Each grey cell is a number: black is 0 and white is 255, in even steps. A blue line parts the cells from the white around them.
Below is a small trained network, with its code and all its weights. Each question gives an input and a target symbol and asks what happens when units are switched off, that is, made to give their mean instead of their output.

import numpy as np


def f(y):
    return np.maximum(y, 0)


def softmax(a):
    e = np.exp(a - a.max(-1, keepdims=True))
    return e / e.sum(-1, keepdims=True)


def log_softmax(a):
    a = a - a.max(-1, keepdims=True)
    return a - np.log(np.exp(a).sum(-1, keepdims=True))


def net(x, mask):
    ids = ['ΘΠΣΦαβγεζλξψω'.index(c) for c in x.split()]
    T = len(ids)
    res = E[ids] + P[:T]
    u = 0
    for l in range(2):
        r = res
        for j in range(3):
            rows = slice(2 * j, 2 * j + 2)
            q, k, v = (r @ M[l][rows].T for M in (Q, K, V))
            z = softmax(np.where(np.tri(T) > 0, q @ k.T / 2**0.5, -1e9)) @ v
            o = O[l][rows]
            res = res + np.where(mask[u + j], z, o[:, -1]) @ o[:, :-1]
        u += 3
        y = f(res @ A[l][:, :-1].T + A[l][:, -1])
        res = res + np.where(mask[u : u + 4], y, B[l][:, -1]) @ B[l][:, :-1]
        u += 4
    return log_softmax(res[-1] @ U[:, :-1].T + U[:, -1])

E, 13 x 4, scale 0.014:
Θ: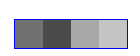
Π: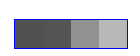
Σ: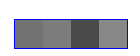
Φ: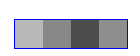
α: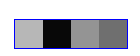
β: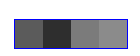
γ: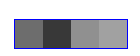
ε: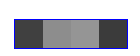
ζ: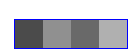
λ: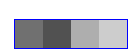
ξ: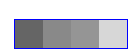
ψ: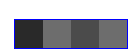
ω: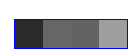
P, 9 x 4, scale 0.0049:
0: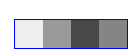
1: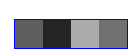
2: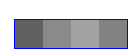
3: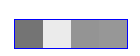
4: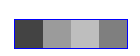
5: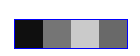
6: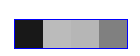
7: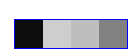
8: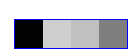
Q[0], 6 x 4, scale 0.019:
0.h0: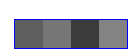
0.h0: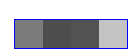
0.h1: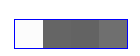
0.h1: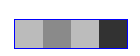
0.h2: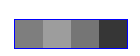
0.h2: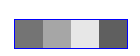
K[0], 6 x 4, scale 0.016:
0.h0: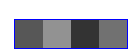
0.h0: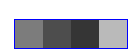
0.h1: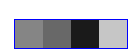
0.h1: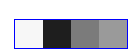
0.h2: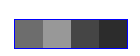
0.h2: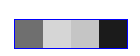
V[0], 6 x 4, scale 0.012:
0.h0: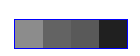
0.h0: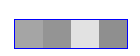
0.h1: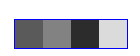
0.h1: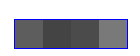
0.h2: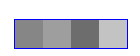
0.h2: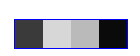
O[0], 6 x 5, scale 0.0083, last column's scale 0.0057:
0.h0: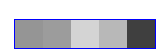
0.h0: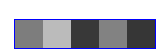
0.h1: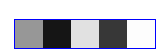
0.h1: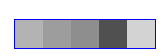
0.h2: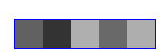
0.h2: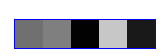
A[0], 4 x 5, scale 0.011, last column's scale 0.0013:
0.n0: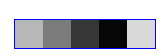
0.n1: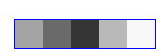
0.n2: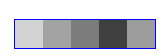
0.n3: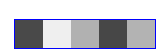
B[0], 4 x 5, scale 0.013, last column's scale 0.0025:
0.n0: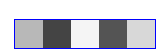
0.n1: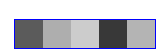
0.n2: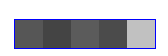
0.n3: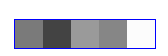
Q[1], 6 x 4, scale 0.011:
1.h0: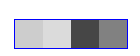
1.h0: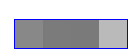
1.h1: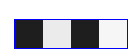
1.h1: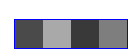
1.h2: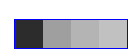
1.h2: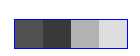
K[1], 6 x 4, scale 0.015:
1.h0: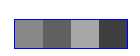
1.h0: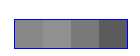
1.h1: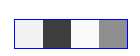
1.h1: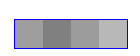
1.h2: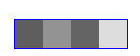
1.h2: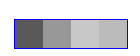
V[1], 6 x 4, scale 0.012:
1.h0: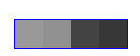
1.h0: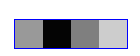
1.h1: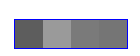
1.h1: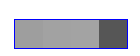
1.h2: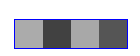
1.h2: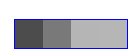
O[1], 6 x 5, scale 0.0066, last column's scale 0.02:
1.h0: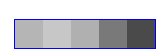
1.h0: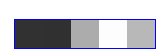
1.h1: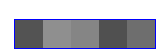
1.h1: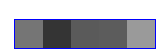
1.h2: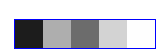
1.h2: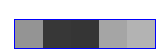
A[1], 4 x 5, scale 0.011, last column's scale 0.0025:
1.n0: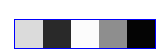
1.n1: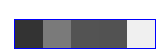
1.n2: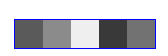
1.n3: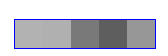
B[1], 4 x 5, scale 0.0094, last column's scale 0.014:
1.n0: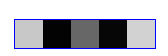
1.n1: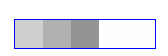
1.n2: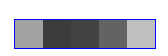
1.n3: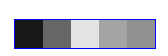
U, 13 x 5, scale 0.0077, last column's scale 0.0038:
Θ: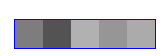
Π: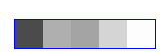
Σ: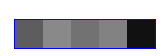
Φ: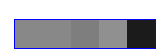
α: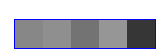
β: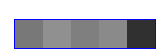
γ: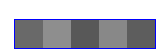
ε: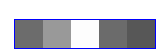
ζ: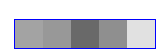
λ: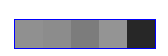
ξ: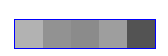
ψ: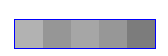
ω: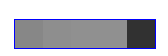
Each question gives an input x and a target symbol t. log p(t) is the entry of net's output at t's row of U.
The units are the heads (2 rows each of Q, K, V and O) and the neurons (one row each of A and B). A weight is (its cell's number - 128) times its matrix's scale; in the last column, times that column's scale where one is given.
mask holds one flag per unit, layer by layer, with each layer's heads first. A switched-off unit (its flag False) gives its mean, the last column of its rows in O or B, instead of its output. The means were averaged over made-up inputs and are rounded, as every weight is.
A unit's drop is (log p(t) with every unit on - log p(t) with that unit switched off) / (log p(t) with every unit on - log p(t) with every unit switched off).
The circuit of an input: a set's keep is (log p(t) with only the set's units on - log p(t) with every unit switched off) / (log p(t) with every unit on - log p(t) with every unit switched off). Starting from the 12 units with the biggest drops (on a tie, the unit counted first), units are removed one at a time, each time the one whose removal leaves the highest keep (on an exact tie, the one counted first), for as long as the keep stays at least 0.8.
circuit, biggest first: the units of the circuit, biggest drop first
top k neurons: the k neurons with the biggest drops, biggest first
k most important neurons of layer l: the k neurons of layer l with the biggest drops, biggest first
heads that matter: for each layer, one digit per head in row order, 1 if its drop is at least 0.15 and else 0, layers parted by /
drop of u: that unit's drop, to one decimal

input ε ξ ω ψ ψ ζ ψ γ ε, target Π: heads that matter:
001 / 000
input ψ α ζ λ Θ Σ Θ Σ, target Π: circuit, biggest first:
[1.n0]
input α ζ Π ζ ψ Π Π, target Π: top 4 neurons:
[1.n0 0.n0 1.n2 0.n3]
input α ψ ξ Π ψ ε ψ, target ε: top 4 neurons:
[1.n3 0.n1 0.n3 0.n2]
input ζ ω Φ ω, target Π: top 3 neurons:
[0.n0 1.n0 1.n1]
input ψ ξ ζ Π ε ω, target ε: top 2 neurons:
[1.n3 0.n1]
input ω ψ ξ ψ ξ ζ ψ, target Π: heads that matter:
001 / 000
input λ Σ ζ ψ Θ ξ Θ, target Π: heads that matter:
101 / 001
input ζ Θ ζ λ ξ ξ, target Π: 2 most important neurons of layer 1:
[1.n0 1.n2]
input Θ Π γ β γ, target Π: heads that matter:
110 / 001
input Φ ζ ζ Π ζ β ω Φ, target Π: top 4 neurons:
[0.n2 1.n0 0.n3 1.n1]
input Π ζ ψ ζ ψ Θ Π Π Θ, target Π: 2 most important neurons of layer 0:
[0.n0 0.n3]
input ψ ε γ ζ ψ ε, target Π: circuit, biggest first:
[1.n0 0.h1]
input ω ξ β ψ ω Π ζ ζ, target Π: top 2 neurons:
[1.n0 1.n2]
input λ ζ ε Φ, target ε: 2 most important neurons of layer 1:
[1.n3 1.n0]
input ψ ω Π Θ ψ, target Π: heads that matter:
101 / 000
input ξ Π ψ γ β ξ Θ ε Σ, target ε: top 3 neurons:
[1.n3 0.n3 0.n1]
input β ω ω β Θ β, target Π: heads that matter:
011 / 001
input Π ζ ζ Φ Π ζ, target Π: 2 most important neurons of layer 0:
[0.n0 0.n1]
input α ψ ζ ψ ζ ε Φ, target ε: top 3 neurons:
[1.n3 0.n1 0.n0]
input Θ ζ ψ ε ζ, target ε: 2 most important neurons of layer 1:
[1.n3 1.n2]
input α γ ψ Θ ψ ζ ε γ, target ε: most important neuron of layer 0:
[0.n1]
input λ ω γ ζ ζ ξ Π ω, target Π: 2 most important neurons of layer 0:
[0.n0 0.n1]
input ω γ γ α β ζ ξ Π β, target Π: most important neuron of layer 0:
[0.n3]
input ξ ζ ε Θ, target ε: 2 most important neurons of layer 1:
[1.n3 1.n1]
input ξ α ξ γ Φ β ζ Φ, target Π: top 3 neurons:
[0.n2 1.n0 1.n1]
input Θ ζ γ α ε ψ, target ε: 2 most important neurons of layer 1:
[1.n3 1.n2]
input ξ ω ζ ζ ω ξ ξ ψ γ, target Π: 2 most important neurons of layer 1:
[1.n0 1.n2]
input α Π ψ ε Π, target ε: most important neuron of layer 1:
[1.n3]
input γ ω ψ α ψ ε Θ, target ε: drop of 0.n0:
0.0
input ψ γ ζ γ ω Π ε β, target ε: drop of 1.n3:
1.2
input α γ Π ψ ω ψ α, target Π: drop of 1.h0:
0.0
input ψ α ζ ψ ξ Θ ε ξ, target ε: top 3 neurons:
[1.n3 0.n1 0.n3]
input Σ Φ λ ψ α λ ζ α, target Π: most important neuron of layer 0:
[0.n2]
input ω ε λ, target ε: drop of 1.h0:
1.1
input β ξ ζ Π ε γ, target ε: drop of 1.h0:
1.3
